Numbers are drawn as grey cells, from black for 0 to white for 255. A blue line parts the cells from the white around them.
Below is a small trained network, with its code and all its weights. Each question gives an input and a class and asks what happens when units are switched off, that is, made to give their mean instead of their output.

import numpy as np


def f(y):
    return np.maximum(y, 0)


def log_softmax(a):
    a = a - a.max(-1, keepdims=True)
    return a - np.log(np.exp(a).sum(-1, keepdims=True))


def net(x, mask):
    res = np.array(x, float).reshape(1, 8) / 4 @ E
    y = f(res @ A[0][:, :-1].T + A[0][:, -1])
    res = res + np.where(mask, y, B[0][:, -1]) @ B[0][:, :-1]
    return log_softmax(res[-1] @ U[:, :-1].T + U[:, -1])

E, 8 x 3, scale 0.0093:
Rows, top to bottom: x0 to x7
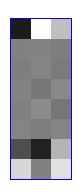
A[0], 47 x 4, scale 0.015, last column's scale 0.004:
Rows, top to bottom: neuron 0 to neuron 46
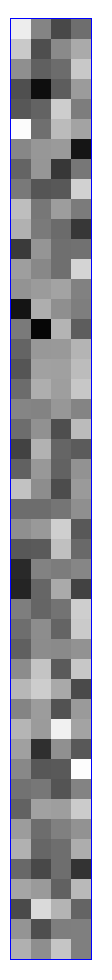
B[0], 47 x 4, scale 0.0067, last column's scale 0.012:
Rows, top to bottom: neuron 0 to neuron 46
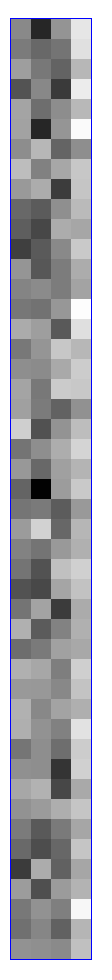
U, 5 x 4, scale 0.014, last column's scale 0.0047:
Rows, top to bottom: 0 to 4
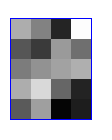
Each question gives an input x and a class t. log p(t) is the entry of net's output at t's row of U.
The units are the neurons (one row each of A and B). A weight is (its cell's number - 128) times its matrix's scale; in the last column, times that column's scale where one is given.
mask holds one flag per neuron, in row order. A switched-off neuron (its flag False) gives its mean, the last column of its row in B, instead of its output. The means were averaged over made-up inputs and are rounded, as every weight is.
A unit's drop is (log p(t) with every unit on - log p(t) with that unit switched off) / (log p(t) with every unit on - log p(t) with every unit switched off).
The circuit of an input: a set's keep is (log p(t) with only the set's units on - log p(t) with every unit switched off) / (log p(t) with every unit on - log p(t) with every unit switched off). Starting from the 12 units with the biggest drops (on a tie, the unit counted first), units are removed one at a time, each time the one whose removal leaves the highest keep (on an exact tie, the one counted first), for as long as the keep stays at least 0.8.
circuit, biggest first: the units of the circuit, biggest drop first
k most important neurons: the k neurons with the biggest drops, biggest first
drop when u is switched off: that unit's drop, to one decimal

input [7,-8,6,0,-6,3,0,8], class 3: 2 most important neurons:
(neuron 25; neuron 35)
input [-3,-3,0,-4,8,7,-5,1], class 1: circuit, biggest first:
(neuron 23; neuron 0)
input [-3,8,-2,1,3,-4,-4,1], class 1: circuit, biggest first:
(neuron 23; neuron 0)
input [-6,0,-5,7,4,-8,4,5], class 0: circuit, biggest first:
(neuron 15)
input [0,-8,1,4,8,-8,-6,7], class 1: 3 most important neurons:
(neuron 5; neuron 23; neuron 0)
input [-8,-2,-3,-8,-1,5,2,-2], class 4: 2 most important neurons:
(neuron 3; neuron 42)
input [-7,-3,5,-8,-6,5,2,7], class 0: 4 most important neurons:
(neuron 15; neuron 27; neuron 37; neuron 28)
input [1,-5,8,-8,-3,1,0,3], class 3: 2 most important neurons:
(neuron 23; neuron 0)
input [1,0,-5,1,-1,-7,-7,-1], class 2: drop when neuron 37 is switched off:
0.3
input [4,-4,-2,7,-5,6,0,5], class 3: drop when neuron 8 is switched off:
-0.1
